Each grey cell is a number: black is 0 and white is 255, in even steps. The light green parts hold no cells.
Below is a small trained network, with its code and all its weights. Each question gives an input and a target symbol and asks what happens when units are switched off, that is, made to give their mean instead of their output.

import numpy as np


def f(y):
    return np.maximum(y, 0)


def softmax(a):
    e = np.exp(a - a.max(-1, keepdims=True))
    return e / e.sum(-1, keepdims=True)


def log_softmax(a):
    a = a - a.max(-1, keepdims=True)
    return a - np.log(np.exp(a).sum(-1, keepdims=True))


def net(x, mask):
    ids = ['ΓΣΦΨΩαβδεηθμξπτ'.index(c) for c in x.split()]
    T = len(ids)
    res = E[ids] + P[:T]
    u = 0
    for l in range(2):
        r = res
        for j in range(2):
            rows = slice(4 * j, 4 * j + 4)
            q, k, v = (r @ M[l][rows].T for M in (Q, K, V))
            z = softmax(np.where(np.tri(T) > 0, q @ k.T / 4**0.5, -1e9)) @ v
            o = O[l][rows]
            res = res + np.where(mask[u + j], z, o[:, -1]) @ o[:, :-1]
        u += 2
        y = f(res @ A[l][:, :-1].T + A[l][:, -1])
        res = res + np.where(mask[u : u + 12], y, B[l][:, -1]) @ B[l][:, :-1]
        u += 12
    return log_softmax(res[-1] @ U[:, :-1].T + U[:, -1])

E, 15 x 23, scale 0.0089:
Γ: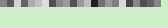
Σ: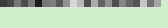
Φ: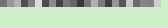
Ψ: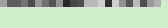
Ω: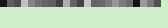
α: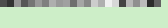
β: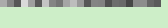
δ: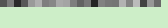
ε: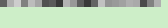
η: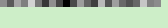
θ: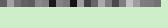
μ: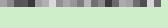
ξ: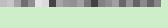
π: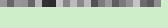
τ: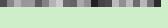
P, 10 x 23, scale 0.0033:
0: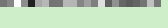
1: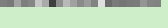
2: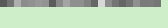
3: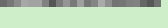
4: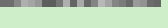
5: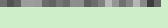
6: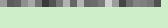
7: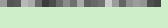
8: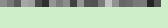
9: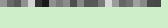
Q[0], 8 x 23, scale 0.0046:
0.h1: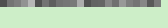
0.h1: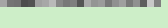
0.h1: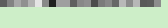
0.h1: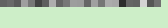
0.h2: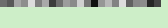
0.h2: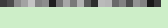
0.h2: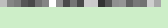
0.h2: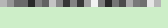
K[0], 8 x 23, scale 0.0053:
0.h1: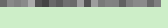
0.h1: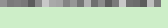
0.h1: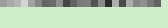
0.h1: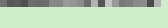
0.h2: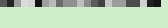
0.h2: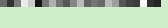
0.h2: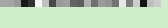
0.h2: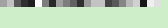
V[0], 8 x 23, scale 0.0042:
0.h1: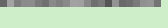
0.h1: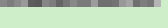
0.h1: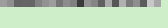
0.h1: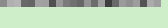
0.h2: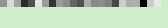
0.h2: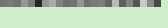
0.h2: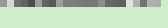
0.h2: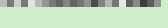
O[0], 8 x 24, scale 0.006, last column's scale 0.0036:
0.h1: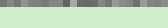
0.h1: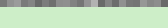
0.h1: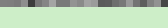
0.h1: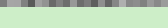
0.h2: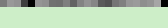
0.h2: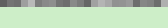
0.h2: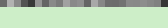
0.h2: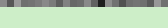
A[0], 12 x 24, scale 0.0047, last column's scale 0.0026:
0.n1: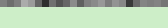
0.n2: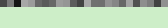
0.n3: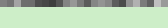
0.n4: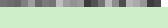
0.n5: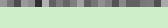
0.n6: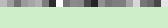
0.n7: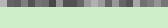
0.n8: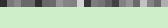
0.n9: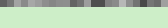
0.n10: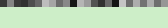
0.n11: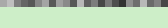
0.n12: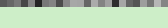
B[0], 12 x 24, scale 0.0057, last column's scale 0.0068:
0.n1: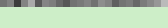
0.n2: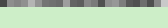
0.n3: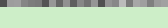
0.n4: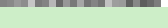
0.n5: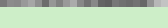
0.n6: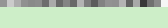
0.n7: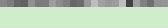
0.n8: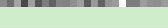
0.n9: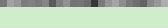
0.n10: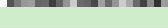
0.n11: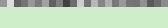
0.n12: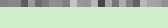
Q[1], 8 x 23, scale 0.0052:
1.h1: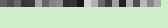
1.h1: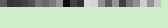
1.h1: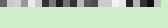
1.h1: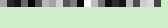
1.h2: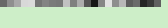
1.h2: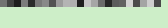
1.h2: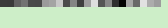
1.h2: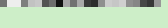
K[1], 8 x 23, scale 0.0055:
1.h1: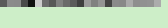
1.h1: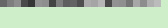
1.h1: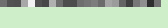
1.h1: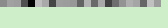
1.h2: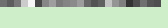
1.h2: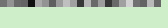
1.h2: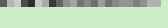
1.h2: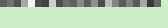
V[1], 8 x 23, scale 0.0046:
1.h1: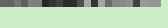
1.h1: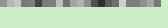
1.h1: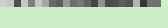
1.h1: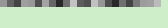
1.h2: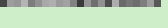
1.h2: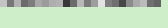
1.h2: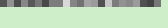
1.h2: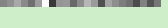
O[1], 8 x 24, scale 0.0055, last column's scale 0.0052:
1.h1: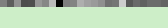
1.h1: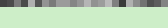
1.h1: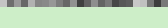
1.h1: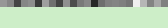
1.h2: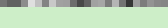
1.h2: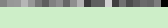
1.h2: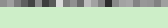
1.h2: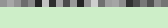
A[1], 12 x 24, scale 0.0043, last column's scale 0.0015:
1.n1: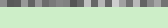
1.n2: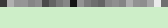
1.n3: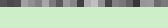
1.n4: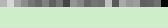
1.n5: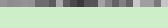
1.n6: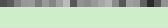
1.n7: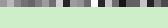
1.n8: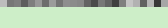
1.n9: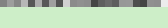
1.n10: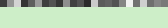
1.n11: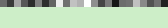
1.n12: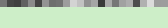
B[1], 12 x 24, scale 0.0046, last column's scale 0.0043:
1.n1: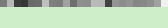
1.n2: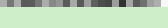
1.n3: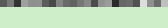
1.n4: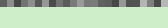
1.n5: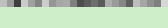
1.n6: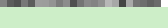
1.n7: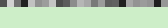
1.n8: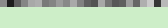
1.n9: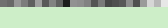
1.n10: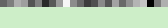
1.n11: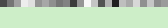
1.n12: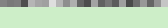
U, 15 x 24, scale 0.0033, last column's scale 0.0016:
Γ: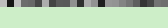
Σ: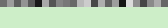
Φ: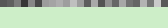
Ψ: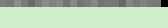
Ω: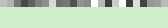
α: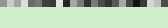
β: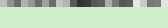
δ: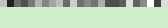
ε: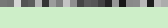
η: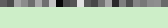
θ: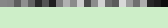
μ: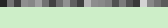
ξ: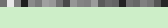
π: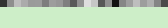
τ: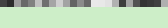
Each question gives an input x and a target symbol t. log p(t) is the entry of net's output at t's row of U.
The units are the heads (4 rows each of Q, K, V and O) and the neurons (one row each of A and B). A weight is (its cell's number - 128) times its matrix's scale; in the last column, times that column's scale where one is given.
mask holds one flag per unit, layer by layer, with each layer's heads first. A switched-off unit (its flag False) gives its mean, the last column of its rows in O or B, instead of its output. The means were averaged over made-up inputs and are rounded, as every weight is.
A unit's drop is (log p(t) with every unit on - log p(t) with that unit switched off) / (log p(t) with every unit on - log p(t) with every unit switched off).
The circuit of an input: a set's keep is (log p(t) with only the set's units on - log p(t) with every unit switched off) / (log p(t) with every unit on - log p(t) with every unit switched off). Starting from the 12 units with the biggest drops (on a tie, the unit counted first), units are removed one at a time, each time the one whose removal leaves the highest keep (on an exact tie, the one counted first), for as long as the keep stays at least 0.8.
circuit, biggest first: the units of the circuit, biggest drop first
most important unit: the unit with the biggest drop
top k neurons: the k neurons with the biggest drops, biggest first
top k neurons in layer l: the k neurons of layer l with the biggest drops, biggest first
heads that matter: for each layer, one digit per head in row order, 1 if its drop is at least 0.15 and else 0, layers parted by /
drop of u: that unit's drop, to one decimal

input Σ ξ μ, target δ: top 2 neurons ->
(0.n10 1.n8)
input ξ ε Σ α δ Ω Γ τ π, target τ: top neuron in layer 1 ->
(1.n6)
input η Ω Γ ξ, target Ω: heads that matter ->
00 / 11
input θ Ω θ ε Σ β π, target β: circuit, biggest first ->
(1.h1 0.h2 1.n5)
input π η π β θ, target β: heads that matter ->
00 / 10
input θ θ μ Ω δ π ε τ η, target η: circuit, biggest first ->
(1.h2 1.h1)
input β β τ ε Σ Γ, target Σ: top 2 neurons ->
(0.n12 0.n8)
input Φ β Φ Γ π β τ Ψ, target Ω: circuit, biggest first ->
(0.n7 0.h2 1.n1)
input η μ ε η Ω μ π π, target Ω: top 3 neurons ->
(0.n2 0.n6 1.n1)
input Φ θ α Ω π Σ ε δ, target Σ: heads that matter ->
00 / 10
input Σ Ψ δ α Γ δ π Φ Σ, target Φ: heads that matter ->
00 / 00
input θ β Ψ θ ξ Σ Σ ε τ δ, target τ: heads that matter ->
01 / 10
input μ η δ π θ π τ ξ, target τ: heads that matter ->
00 / 10
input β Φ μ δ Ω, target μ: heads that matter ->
00 / 01
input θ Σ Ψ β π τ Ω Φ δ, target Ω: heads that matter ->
00 / 11
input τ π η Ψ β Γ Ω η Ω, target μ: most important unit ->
0.n2
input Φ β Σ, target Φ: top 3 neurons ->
(1.n12 0.n12 0.n8)
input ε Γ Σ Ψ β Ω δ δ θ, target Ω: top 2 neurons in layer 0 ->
(0.n2 0.n6)
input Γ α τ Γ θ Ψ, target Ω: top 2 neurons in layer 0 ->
(0.n7 0.n4)
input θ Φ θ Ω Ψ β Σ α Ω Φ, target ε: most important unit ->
1.n10
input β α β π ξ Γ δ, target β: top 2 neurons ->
(1.n5 0.n5)
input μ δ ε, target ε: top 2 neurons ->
(1.n10 0.n3)
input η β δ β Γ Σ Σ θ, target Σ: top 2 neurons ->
(0.n12 1.n2)
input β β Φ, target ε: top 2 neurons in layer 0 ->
(0.n6 0.n4)
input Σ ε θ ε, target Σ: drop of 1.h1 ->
0.7
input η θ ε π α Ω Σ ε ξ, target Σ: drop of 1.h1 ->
0.7
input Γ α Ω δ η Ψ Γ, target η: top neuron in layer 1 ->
(1.n9)
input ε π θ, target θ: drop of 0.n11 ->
0.2
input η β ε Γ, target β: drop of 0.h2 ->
0.0
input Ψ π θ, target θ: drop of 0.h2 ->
0.6
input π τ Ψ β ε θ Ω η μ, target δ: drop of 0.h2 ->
0.3
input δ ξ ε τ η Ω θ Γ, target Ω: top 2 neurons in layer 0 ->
(0.n2 0.n6)
